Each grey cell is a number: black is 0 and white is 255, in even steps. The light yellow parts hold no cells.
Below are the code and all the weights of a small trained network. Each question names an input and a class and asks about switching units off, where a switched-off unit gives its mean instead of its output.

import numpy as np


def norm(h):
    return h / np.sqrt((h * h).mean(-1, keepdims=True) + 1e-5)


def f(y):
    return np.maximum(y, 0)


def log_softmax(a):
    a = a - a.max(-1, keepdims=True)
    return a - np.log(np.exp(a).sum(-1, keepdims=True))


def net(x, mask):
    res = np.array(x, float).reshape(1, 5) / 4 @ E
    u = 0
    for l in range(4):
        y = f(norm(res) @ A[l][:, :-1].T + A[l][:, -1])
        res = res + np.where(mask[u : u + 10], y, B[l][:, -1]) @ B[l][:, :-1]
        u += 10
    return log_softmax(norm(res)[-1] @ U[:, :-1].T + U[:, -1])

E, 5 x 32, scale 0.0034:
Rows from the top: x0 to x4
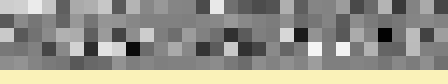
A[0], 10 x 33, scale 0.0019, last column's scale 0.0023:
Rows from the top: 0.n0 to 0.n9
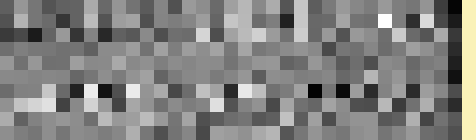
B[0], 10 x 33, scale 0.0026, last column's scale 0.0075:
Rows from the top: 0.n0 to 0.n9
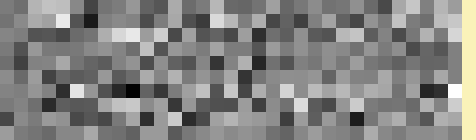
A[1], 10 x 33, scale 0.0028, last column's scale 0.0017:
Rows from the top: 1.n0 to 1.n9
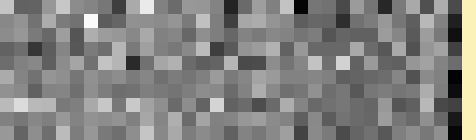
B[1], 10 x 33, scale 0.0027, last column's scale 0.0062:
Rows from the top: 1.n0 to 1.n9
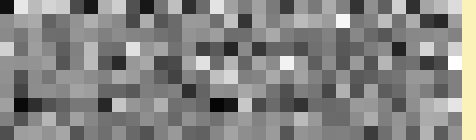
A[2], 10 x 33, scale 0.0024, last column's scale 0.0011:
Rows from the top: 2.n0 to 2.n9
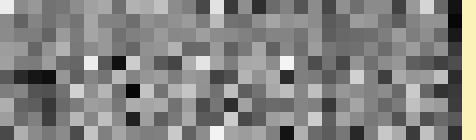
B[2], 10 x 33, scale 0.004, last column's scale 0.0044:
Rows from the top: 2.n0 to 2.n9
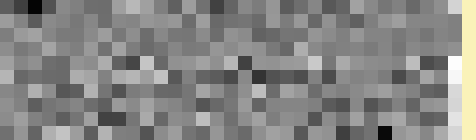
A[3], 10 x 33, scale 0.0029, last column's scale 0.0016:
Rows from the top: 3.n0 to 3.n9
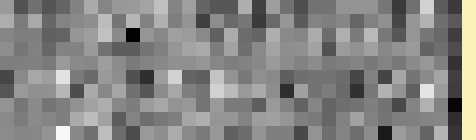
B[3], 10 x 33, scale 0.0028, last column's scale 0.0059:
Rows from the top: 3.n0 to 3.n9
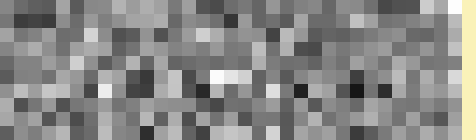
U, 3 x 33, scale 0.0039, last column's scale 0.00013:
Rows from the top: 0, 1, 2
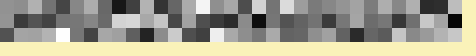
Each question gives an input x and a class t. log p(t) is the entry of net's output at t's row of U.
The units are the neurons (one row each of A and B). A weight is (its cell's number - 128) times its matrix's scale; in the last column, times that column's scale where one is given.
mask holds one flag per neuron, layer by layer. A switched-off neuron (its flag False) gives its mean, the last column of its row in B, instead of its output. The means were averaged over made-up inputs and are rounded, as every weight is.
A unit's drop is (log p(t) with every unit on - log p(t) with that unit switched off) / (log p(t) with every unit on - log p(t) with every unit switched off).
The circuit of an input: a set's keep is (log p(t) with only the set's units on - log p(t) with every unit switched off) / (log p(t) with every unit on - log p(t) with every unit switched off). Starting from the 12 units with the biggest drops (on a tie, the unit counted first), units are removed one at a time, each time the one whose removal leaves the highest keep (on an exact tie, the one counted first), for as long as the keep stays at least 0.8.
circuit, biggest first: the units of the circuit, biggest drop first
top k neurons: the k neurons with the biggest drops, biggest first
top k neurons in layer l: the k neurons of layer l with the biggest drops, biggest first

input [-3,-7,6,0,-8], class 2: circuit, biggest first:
1.n0
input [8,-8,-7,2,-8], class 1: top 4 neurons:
1.n7; 1.n0; 0.n7; 2.n0
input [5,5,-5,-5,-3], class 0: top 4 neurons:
0.n6; 1.n0; 0.n2; 1.n3
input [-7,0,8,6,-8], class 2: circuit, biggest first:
1.n0; 3.n9
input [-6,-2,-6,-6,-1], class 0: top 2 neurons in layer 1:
1.n0; 1.n7
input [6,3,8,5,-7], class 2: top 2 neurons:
1.n0; 0.n6
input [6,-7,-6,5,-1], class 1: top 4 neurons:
0.n6; 1.n0; 1.n7; 0.n8
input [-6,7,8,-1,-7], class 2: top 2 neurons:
1.n0; 0.n7
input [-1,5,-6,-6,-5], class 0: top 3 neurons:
0.n6; 1.n0; 2.n4
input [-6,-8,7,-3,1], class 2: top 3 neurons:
1.n0; 0.n7; 1.n7
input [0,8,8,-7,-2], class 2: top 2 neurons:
1.n0; 1.n4
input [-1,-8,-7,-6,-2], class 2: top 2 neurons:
0.n1; 1.n4
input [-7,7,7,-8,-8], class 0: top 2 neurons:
0.n6; 1.n7
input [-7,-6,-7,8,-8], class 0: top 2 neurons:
1.n4; 1.n0
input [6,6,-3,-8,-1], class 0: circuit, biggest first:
0.n6
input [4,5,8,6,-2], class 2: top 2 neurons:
0.n6; 1.n0
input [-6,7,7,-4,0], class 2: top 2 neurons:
1.n0; 0.n7
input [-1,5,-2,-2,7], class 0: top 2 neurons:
0.n6; 1.n0
